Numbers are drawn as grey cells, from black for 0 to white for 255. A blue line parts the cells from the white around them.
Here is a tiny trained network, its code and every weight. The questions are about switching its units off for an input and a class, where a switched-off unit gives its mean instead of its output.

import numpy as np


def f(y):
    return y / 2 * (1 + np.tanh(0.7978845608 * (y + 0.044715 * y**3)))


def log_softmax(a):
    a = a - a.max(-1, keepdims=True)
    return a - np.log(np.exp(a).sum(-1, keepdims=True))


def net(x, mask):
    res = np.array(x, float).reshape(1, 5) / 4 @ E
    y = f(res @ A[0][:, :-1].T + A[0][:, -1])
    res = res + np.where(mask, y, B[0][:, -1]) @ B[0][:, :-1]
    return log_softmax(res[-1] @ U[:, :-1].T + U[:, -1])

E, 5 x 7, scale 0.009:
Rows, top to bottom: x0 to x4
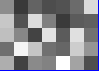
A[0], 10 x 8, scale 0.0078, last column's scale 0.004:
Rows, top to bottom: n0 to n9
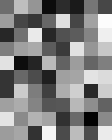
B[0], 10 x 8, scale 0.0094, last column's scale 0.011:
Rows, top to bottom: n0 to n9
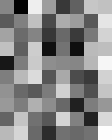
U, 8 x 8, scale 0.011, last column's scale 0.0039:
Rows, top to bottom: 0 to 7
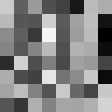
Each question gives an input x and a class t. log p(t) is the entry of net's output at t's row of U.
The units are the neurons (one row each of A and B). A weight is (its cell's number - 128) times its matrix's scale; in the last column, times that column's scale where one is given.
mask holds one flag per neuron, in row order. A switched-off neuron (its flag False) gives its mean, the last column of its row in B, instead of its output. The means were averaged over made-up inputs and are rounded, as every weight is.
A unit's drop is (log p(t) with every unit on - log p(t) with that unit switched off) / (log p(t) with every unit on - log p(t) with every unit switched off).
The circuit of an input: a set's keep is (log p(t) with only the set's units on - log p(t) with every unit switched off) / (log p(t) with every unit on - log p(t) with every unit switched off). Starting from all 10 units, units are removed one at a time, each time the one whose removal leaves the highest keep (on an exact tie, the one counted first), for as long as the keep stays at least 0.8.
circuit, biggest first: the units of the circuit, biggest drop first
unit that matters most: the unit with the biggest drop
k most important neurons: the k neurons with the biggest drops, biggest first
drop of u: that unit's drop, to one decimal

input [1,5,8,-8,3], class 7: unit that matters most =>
n4
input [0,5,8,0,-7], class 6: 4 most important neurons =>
[n8; n0; n2; n9]
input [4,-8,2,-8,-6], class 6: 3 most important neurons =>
[n5; n0; n1]
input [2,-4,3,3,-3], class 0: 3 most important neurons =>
[n8; n3; n1]
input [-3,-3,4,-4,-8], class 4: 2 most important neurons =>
[n2; n0]
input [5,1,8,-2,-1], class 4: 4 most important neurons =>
[n4; n0; n2; n9]
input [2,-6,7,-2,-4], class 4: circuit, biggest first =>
[n2; n6]
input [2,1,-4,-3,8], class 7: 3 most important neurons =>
[n9; n8; n6]
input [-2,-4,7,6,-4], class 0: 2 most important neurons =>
[n3; n8]
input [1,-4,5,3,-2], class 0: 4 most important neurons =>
[n8; n3; n1; n7]
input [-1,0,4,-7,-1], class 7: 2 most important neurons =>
[n4; n5]
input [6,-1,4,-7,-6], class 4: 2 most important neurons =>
[n3; n0]
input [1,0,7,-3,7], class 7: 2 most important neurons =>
[n4; n5]
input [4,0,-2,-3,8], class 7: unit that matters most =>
n9
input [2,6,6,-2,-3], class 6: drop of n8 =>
1.1
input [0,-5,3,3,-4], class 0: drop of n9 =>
-0.2
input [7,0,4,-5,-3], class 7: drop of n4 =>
0.2
